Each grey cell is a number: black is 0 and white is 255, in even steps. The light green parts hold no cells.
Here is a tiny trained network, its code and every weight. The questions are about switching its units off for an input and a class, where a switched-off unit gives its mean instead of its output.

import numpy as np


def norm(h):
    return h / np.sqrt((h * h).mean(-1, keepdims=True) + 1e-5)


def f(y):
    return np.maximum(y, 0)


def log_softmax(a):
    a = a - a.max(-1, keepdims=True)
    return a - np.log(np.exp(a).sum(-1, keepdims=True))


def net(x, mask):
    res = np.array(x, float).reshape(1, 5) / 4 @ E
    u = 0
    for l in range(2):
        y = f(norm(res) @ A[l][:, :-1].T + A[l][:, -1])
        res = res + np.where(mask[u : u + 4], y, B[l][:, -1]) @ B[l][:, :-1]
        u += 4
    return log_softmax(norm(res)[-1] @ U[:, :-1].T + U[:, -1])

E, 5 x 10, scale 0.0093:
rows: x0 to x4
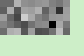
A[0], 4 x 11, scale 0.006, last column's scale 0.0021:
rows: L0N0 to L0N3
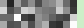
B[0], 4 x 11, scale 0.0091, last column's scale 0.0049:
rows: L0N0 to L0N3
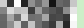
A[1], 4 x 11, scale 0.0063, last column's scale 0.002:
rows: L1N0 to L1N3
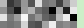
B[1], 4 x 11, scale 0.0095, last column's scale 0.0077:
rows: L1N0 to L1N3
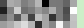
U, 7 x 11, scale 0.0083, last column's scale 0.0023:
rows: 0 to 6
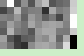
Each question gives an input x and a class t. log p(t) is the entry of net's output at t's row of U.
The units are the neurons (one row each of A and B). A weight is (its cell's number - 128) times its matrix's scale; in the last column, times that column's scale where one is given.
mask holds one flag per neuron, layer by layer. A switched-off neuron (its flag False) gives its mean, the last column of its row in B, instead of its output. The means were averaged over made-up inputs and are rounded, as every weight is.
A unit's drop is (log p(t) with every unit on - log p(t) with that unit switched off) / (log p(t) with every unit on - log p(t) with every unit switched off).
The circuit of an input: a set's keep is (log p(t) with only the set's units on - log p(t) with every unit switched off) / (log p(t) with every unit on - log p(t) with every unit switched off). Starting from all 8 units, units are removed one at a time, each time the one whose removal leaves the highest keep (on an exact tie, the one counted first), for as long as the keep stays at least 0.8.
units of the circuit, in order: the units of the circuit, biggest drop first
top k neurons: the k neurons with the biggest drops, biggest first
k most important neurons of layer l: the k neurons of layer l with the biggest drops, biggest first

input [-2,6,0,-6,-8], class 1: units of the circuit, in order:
L1N0, L0N2
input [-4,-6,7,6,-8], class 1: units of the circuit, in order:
L1N1
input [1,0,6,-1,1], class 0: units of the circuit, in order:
L1N2, L0N1
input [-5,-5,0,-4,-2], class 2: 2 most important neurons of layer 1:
L1N1, L1N3
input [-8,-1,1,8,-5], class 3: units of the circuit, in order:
L0N3, L1N1
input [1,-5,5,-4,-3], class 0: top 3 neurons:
L1N2, L0N1, L1N1
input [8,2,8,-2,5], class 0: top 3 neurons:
L1N2, L0N1, L1N1
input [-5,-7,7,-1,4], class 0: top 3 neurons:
L0N1, L1N2, L0N3
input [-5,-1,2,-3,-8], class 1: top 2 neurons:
L0N3, L1N0
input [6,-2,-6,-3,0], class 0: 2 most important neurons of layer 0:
L0N2, L0N3
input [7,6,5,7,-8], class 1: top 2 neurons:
L0N3, L1N1
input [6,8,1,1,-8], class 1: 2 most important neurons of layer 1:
L1N0, L1N2
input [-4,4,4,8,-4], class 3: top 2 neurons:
L0N3, L1N1
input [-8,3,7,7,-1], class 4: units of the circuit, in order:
L1N1
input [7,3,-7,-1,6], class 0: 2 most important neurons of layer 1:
L1N1, L1N0
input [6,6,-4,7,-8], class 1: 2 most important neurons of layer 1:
L1N1, L1N2
